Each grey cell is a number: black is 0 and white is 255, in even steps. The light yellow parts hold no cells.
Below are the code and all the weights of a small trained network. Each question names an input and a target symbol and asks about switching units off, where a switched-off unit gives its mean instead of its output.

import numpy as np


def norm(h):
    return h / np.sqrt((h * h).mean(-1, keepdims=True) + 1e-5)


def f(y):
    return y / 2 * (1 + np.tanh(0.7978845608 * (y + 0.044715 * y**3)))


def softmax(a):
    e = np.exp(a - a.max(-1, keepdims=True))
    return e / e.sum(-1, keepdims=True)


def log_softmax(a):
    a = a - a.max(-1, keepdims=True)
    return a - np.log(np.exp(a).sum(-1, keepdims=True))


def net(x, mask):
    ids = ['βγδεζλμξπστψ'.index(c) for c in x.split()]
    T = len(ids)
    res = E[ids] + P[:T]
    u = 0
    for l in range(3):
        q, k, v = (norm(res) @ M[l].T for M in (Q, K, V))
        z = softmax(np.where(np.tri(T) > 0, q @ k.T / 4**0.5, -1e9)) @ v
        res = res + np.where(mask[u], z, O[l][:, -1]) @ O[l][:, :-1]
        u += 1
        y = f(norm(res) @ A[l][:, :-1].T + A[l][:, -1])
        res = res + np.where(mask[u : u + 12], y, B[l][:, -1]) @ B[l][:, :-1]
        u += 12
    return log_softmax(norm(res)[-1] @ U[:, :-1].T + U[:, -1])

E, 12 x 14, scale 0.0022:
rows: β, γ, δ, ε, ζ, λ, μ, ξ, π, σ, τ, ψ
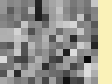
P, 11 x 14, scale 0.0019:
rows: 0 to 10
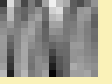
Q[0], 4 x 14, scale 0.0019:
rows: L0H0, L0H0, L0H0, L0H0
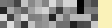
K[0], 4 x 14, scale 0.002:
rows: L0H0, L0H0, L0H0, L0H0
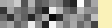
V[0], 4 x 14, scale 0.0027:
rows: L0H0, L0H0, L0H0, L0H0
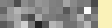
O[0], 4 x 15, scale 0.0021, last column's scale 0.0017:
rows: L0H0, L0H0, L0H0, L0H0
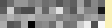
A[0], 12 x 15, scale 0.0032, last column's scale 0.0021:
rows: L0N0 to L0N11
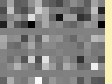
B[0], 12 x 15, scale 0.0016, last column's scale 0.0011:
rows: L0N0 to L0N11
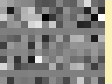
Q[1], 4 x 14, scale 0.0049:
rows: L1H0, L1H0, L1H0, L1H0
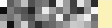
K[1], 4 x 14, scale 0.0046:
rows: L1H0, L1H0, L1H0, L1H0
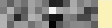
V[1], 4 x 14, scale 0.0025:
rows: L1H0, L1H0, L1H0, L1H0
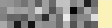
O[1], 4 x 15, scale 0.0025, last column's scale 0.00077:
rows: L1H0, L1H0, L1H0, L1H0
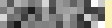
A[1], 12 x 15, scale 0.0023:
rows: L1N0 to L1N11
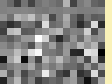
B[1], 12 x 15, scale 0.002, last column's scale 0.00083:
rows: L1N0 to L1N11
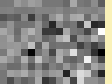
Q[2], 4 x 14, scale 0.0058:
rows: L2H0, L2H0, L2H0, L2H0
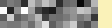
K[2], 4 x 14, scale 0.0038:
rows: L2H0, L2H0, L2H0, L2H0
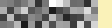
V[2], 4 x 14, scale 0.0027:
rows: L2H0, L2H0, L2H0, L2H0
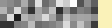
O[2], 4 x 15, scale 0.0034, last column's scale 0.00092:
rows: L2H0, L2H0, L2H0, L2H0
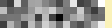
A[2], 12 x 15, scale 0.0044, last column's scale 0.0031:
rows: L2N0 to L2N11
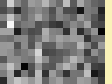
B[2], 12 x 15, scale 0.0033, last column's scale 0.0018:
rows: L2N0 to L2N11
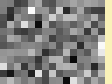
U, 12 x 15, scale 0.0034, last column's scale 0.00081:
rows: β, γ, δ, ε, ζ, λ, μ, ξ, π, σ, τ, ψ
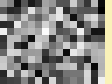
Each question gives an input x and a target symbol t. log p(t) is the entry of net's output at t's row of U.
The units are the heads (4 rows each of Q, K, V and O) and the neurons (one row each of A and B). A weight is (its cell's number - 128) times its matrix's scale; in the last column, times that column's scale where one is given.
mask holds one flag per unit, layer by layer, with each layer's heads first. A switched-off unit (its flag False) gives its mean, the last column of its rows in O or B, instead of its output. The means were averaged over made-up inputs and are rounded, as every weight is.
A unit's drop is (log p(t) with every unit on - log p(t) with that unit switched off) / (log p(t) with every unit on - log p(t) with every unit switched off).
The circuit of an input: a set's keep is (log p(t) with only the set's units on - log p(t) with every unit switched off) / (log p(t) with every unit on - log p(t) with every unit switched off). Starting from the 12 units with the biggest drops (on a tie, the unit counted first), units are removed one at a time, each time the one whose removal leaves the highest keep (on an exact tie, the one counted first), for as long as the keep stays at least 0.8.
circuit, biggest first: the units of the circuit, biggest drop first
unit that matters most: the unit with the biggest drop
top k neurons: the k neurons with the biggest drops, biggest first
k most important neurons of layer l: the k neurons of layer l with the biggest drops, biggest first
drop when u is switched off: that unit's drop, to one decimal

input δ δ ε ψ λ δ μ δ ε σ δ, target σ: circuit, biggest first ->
(L1H0 L2N9)
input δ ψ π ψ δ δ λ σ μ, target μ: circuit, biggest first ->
(L2H0 L2N0)
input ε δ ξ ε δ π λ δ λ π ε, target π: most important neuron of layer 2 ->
(L2N7)
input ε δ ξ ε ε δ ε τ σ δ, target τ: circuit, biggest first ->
(L1H0 L2N3)
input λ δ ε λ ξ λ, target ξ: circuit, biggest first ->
(L2N11 L1H0)
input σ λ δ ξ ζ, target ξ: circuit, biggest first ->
(L1H0 L2N11)
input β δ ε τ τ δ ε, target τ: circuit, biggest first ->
(L2H0 L2N3)
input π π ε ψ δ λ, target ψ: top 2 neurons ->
(L2N10 L2N6)
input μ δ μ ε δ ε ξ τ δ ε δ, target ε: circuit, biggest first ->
(L2H0 L0N2)
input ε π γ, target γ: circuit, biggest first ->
(L2N1 L1N3 L1H0)
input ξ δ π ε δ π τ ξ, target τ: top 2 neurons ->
(L2N3 L0N2)
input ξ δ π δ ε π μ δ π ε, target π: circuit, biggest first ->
(L0H0 L0N2 L2N7)
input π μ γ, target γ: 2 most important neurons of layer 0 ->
(L0N8 L0N9)
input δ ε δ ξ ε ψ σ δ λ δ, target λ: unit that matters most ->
L2N5
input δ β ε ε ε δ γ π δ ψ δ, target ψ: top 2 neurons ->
(L1N7 L2N6)
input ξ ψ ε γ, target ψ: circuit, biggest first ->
(L1H0 L2N10)
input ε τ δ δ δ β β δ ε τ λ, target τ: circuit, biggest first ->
(L1H0 L2H0 L2N3)
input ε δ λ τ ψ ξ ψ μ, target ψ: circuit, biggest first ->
(L1H0 L2N10)
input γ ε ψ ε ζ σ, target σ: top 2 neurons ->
(L2N9 L0N3)
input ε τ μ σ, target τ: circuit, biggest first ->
(L2H0 L2N3)
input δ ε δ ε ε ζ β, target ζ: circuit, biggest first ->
(L2H0)
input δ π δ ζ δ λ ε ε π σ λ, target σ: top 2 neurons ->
(L2N9 L0N2)
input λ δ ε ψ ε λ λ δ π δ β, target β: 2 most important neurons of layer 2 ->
(L2N4 L2N7)
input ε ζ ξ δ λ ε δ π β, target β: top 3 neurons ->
(L0N9 L2N4 L1N4)
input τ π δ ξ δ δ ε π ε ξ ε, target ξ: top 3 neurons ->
(L2N11 L0N2 L1N4)
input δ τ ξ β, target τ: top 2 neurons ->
(L2N3 L1N4)
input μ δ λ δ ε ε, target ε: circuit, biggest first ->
(L2H0)
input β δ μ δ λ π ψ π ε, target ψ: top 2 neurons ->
(L0N2 L2N10)
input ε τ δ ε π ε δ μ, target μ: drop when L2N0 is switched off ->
0.2
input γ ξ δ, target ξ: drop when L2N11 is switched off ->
0.2
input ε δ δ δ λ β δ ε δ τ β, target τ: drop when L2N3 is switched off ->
0.1
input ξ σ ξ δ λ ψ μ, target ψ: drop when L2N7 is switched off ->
0.0
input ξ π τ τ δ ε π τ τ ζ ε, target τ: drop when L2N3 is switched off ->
0.1
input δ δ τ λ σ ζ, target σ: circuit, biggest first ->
(L1H0)
